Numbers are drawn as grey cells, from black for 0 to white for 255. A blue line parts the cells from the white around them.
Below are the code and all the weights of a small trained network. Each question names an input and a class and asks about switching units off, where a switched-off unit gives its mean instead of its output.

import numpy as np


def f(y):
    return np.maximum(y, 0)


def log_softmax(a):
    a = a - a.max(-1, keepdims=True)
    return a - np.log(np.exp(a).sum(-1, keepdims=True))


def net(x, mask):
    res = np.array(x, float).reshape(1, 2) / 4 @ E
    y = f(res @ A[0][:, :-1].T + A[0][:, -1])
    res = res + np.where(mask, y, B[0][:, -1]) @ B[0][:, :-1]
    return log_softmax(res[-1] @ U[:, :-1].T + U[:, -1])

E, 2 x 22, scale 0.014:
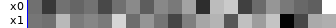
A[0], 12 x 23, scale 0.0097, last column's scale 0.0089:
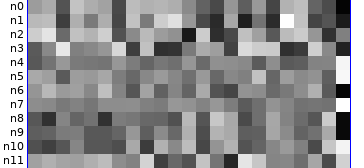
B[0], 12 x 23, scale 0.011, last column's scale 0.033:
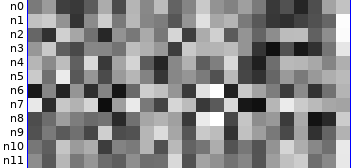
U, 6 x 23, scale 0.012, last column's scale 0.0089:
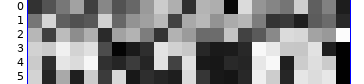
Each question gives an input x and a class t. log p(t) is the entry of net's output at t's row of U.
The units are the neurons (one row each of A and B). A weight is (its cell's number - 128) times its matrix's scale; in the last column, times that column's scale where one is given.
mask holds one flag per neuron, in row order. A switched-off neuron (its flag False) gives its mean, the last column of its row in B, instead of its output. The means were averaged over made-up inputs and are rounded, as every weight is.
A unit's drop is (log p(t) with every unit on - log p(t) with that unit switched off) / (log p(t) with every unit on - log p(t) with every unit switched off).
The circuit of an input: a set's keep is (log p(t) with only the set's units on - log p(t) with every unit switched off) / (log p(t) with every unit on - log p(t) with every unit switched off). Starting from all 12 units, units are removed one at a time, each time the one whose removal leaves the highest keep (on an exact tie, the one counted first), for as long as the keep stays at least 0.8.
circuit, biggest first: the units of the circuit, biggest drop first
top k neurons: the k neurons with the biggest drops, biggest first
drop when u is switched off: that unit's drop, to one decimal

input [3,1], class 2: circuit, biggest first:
[n6]
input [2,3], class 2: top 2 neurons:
[n1, n0]
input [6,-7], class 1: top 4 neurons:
[n1, n2, n11, n0]
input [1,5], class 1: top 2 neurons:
[n3, n2]
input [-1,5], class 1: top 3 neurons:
[n3, n2, n10]
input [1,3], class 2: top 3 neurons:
[n1, n0, n6]
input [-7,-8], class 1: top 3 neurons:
[n1, n0, n10]
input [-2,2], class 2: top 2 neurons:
[n1, n8]
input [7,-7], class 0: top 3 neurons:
[n10, n3, n8]
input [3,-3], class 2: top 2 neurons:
[n6, n3]
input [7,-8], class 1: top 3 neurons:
[n1, n2, n11]
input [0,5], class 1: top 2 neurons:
[n3, n2]
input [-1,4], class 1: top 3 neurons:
[n3, n2, n10]
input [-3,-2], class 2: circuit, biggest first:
[n8]
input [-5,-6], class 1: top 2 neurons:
[n1, n0]
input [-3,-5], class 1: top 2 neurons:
[n1, n0]
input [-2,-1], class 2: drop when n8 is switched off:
0.2
